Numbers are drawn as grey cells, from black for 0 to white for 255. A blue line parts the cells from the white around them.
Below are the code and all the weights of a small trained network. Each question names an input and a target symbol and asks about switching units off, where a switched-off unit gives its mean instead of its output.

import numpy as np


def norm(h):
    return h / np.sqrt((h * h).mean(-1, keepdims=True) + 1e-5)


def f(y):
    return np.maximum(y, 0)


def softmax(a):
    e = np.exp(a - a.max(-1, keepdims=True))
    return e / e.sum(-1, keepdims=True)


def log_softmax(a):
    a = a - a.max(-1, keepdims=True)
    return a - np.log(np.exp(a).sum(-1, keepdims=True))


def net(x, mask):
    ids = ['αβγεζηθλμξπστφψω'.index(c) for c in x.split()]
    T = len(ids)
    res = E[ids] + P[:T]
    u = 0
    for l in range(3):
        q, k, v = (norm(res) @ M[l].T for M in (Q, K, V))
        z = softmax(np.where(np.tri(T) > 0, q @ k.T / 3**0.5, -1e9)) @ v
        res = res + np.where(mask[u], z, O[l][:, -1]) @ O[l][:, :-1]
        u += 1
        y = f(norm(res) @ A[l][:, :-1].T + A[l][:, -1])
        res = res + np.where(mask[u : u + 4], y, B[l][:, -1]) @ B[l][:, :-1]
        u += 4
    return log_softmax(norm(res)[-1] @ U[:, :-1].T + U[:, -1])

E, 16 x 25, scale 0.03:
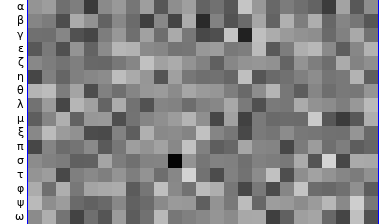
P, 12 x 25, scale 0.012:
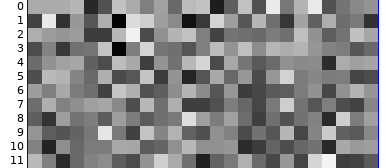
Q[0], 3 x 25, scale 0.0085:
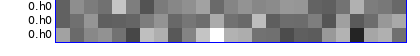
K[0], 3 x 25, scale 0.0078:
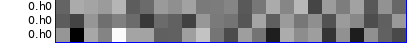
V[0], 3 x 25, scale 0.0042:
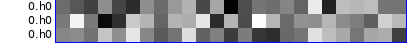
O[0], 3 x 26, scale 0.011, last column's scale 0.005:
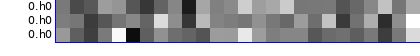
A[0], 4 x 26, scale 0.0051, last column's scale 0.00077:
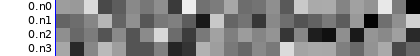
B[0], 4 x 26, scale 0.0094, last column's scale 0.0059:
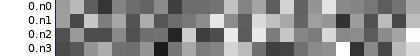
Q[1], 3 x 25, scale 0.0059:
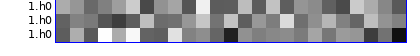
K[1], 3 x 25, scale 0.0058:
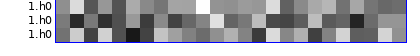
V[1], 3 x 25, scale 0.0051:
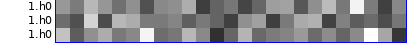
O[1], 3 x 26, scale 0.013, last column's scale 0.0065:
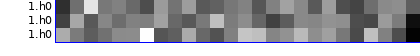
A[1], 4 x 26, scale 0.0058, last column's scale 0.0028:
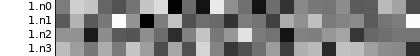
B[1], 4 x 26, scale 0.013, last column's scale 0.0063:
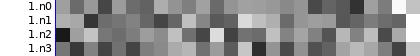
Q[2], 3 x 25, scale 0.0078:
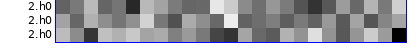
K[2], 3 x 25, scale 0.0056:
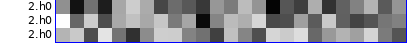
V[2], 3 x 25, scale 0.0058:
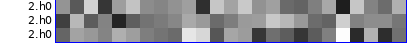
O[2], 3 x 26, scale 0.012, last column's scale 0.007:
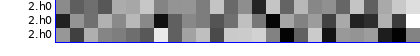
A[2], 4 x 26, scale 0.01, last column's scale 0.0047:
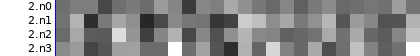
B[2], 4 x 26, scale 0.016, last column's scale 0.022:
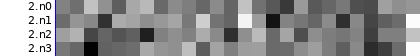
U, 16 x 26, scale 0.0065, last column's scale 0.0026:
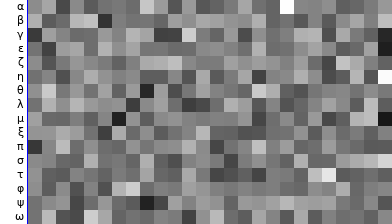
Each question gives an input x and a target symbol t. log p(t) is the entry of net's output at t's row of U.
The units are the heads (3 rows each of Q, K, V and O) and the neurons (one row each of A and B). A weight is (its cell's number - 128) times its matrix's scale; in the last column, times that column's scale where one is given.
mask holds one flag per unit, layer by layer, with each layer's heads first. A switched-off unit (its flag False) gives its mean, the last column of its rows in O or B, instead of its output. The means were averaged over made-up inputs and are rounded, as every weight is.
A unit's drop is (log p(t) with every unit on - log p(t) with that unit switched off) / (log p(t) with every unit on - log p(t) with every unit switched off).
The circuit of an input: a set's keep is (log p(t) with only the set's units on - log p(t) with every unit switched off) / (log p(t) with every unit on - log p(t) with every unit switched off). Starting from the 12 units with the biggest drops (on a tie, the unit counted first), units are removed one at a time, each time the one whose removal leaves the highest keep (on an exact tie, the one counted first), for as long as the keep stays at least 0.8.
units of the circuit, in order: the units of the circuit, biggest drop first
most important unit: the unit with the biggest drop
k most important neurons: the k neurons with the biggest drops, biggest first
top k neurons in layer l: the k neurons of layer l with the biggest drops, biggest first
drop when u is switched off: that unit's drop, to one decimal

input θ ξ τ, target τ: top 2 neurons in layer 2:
2.n1, 2.n2
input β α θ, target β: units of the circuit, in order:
0.h0, 2.n3
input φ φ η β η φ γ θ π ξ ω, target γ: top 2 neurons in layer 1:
1.n2, 1.n1
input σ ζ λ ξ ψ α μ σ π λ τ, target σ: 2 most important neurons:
0.n1, 1.n0
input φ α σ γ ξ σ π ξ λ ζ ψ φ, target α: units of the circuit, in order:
2.n1, 2.h0
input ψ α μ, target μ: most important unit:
2.n1
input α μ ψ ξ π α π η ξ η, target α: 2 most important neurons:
1.n3, 2.n3
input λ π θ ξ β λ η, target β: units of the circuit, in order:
0.h0, 2.n1
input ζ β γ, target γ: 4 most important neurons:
0.n3, 1.n2, 2.n3, 2.n1
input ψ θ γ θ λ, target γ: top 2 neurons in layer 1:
1.n2, 1.n1
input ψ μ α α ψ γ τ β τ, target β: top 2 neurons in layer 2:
2.n3, 2.n1
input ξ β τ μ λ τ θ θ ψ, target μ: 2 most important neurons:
2.n1, 1.n0
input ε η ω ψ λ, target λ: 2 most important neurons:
2.n3, 2.n1
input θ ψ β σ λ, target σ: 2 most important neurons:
0.n1, 0.n2
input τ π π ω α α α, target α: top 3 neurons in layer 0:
0.n0, 0.n3, 0.n1
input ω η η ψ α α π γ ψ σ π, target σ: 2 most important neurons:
0.n1, 0.n2
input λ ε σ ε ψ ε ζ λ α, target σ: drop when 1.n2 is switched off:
0.0
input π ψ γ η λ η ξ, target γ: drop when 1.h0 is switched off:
0.2
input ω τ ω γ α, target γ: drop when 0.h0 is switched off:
0.1
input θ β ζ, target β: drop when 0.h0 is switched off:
0.9
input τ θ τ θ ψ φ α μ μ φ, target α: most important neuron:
1.n2
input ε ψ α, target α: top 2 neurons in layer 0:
0.n0, 0.n1
